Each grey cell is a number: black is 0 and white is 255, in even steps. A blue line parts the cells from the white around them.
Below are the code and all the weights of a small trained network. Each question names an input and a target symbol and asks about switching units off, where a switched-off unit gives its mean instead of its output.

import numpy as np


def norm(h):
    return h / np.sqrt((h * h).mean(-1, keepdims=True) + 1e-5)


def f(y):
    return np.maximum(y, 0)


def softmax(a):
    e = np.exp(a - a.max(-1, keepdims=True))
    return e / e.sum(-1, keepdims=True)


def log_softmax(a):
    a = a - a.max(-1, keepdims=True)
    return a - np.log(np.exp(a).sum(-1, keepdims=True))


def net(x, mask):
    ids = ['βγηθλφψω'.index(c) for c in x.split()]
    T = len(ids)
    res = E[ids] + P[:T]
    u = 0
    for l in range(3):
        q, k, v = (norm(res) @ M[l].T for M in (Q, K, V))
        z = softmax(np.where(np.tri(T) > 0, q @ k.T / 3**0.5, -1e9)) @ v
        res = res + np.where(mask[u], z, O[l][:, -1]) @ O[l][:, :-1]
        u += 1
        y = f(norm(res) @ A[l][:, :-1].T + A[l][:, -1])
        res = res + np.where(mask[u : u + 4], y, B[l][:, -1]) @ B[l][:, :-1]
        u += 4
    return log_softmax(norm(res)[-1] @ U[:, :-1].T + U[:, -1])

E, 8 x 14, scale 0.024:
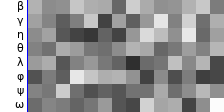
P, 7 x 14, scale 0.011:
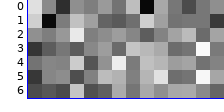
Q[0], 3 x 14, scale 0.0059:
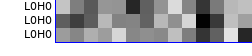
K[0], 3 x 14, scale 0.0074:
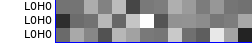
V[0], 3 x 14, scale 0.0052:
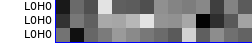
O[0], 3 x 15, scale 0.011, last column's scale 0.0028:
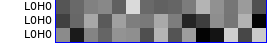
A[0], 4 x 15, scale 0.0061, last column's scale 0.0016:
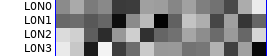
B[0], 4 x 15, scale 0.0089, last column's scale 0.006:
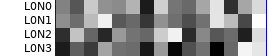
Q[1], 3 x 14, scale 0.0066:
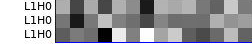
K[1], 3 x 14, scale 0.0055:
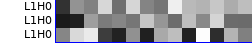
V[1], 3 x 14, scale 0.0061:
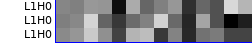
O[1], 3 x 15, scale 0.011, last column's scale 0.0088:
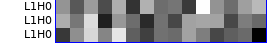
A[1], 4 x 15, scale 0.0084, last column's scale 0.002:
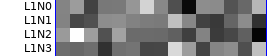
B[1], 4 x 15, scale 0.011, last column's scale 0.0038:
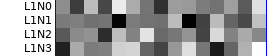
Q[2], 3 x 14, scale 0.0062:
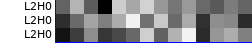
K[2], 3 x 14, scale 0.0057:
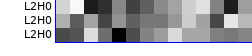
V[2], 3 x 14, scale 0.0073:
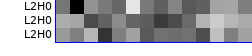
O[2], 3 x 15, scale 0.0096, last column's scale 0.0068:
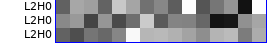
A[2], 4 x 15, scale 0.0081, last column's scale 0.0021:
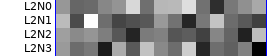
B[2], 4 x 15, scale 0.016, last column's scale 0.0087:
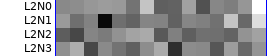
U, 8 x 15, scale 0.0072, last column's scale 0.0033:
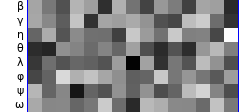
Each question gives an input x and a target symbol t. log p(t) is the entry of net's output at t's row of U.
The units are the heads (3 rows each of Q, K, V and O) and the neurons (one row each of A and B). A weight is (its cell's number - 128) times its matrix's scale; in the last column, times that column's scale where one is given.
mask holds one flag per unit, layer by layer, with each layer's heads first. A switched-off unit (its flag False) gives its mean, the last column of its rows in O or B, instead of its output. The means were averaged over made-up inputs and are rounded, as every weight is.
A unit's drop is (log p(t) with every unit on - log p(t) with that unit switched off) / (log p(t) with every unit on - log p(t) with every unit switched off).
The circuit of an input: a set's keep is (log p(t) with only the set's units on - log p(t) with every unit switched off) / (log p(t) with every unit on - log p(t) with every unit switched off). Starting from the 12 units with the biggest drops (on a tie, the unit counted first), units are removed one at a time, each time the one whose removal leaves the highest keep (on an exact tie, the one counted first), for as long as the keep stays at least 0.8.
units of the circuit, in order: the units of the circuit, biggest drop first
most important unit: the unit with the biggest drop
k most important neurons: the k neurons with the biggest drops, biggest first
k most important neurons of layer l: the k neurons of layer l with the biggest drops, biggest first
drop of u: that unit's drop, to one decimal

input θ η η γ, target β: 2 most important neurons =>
L2N3, L0N3
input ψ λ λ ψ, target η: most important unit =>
L0H0
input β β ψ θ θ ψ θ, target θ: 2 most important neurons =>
L0N3, L0N1
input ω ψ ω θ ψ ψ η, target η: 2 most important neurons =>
L0N3, L0N0
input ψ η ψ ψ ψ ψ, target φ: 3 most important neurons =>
L1N3, L2N1, L0N1
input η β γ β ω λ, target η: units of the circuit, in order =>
L0N2, L2N0
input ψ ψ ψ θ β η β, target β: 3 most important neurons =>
L0N3, L1N0, L0N1
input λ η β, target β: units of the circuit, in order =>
L2H0, L0N1
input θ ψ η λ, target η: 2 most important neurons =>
L0N1, L0N2
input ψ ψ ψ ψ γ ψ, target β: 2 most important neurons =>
L2N3, L0N0
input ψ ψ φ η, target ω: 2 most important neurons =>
L1N3, L0N2
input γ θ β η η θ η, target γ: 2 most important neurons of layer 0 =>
L0N3, L0N0
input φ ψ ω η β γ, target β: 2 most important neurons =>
L2N3, L2N1
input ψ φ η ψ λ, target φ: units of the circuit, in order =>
L1H0
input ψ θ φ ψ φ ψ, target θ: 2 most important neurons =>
L0N1, L0N0
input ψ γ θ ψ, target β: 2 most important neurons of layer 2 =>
L2N3, L2N0
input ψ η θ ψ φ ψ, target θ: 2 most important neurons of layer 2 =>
L2N1, L2N3
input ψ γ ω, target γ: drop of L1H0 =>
0.7
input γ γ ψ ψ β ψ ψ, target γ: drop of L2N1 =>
0.0
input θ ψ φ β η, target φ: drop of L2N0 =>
0.1
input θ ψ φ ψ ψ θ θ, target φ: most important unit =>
L0H0
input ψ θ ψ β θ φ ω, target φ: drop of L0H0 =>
0.3
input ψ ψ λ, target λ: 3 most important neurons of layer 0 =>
L0N1, L0N2, L0N0
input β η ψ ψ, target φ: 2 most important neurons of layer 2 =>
L2N1, L2N0
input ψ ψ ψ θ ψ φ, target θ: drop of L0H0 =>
1.9
